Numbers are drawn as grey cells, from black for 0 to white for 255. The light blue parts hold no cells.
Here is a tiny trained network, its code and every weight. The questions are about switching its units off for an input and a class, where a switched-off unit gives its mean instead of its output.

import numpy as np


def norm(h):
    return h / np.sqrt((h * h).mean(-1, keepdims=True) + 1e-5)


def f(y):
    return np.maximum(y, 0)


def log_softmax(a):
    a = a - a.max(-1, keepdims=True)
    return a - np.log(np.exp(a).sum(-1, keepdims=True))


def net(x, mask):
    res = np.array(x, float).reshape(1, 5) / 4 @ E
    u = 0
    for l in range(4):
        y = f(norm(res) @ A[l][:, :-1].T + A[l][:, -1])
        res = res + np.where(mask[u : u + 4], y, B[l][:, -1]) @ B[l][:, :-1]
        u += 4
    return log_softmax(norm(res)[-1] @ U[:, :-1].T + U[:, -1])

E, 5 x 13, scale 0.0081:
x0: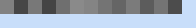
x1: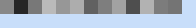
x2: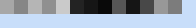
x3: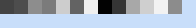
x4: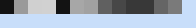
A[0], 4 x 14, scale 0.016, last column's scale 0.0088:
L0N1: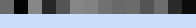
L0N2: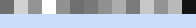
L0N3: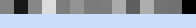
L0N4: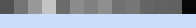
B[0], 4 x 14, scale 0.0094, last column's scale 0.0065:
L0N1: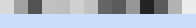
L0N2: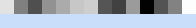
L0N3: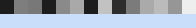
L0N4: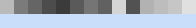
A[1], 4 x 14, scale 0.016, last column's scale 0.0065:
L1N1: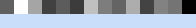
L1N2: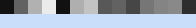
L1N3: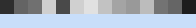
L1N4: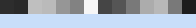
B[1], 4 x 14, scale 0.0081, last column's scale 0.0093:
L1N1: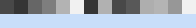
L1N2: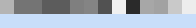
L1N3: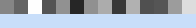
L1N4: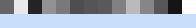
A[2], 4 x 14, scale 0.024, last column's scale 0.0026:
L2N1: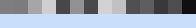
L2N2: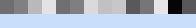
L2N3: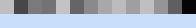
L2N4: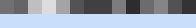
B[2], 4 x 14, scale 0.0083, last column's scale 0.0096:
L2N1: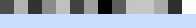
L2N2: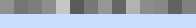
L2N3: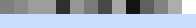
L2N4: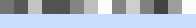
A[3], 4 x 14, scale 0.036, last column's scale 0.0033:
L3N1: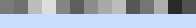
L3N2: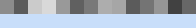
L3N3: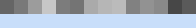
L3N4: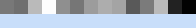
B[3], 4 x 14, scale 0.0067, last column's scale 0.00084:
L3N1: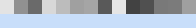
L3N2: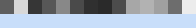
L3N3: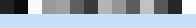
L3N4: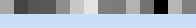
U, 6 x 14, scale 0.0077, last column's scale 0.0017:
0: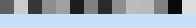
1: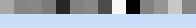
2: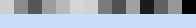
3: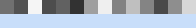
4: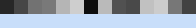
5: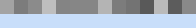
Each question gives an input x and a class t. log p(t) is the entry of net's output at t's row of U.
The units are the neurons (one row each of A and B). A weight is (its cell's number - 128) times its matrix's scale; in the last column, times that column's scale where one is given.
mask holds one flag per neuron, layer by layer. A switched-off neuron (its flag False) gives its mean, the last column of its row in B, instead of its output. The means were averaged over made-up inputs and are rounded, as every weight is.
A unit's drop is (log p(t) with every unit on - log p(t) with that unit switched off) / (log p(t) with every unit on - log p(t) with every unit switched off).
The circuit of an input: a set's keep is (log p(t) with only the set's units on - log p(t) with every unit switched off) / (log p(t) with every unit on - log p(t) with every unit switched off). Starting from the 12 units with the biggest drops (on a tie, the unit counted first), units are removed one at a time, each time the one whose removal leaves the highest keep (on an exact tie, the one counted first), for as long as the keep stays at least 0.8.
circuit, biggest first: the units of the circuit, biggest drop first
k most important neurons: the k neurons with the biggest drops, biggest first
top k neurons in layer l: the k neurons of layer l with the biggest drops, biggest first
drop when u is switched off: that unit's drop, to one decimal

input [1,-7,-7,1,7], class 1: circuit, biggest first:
[L1N2]
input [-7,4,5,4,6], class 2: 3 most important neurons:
[L0N2, L2N3, L2N4]
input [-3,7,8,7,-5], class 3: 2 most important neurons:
[L2N4, L2N1]
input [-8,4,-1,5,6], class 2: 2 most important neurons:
[L0N2, L2N3]
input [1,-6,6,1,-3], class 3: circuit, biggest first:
[L2N4, L0N3, L0N2]
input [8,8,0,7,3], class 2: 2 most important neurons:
[L0N1, L2N1]
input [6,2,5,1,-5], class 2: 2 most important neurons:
[L0N1, L1N2]
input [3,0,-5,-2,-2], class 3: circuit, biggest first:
[L1N3, L0N2]
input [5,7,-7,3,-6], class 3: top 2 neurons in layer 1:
[L1N3, L1N2]
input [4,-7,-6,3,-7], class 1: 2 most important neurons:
[L2N3, L0N3]
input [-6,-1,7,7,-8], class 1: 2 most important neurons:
[L2N3, L2N1]
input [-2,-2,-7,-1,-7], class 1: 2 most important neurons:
[L2N3, L2N4]
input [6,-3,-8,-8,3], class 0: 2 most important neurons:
[L2N1, L2N4]
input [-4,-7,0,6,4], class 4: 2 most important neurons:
[L1N1, L2N1]
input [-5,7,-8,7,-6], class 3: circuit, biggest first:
[L1N3]
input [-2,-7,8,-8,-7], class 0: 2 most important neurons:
[L2N1, L1N2]
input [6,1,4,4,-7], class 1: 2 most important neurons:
[L2N3, L0N2]
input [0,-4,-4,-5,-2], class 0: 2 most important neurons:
[L2N1, L0N3]
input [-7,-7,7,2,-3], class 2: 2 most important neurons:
[L0N2, L0N3]
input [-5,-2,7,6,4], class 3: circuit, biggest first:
[L2N4]
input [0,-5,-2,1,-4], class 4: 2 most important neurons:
[L1N1, L0N4]
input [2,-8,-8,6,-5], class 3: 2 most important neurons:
[L1N3, L2N1]
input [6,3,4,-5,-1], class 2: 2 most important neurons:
[L0N1, L1N4]
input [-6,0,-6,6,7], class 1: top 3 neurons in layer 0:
[L0N4, L0N1, L0N2]
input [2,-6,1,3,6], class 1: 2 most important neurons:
[L1N2, L0N3]
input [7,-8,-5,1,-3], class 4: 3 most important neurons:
[L1N1, L0N2, L2N4]
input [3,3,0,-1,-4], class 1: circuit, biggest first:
[L2N3]
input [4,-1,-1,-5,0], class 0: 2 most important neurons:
[L2N1, L0N2]
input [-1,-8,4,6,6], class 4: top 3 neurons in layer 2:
[L2N1, L2N4, L2N3]
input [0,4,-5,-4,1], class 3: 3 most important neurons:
[L1N3, L1N4, L1N1]
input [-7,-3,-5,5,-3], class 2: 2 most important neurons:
[L0N2, L2N1]
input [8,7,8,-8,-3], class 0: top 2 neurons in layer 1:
[L1N1, L1N3]
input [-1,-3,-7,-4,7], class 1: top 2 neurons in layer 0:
[L0N4, L0N3]
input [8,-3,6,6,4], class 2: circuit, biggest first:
[L0N1]
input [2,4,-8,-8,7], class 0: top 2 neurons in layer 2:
[L2N1, L2N4]
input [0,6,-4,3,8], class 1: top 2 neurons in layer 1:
[L1N2, L1N1]
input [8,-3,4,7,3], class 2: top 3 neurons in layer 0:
[L0N1, L0N3, L0N4]
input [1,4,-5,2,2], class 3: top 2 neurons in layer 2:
[L2N1, L2N3]
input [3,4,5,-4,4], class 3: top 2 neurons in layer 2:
[L2N4, L2N3]
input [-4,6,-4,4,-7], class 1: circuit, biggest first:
[L2N3]
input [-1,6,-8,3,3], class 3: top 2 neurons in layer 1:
[L1N3, L1N1]
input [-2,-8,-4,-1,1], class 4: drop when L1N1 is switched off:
1.4
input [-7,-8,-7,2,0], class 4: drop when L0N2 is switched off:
-0.1
